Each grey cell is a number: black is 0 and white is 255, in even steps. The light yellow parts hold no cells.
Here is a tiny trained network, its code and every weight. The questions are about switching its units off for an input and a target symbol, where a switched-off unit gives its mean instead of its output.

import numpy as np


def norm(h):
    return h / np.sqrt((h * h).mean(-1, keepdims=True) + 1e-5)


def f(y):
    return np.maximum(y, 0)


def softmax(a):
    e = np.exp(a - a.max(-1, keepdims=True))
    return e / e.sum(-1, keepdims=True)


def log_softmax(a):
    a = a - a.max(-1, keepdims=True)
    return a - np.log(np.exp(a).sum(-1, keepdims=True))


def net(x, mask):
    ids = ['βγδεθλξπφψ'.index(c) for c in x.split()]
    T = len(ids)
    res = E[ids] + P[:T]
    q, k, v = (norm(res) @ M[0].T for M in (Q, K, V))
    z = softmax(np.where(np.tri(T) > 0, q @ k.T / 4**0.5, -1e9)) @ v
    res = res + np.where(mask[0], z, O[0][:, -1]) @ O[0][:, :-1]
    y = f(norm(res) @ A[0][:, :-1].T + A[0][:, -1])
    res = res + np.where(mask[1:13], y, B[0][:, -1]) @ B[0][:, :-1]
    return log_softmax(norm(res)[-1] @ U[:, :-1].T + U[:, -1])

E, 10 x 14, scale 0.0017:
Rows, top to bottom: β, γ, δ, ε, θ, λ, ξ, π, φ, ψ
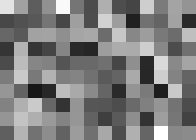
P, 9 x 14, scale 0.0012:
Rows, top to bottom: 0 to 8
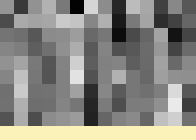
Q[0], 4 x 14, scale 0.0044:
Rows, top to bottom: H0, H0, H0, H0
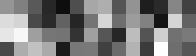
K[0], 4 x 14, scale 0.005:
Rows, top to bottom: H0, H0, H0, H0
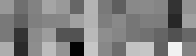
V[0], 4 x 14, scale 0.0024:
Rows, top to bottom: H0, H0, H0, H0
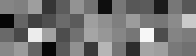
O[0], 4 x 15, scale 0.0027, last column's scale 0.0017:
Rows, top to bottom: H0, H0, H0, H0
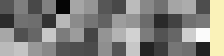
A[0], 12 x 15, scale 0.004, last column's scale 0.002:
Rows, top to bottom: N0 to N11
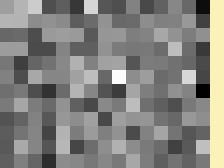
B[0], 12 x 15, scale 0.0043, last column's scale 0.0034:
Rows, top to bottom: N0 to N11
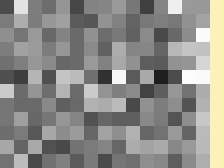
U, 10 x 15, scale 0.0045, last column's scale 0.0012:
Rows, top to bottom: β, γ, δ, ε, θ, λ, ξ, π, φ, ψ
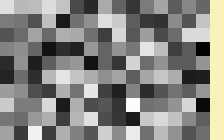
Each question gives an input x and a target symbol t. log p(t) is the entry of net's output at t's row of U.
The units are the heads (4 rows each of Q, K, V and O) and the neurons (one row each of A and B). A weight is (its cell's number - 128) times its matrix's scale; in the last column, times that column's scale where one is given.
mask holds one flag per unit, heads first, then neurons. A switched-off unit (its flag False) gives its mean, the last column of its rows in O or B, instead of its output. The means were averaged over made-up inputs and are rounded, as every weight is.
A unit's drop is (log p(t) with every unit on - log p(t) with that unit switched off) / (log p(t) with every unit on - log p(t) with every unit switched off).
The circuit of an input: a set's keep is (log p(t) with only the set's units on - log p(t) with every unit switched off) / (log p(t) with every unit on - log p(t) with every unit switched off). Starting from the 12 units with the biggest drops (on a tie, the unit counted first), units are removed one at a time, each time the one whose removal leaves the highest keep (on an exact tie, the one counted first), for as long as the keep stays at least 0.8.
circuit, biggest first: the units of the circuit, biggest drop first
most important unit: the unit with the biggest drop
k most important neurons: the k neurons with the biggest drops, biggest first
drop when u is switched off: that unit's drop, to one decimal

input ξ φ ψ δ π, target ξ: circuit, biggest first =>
[H0, N6, N5]
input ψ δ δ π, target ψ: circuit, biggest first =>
[H0, N10, N5, N9]
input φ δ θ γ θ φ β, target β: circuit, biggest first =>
[N5]
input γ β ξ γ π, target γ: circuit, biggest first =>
[H0, N7, N5]
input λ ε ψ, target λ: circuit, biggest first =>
[H0, N9]
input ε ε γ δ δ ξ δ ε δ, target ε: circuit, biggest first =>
[H0, N10, N5, N7]
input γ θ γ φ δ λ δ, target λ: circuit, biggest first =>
[H0, N5, N9, N4]
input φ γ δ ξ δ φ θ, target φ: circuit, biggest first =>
[H0, N5]
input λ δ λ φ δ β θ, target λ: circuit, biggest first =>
[H0, N9, N5]
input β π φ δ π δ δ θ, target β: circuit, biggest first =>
[H0, N5]
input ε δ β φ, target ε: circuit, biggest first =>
[H0, N10, N7, N5]
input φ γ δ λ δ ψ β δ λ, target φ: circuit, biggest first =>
[H0, N5]
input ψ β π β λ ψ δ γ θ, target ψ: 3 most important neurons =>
[N10, N5, N9]
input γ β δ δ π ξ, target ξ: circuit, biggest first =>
[N6, N5]
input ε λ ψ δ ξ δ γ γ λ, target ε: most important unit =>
H0
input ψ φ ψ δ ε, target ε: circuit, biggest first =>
[N10, N5]
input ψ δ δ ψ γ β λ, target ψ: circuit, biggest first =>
[H0, N10, N5]
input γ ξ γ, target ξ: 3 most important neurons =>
[N6, N5, N11]
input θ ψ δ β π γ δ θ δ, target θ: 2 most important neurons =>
[N5, N9]
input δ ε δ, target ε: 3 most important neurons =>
[N10, N7, N5]
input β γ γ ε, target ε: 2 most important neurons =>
[N10, N7]
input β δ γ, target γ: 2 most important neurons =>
[N5, N4]
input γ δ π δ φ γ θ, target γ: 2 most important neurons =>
[N7, N5]
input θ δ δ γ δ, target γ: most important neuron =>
[N7]
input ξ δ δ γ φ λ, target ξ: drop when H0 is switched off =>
0.6
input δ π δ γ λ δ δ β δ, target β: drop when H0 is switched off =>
1.0
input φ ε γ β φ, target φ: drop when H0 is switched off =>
0.5
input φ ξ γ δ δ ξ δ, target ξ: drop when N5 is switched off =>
0.3
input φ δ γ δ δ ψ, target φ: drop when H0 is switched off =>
0.5
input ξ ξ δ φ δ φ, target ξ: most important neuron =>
[N6]
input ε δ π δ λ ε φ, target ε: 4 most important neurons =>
[N10, N7, N5, N11]
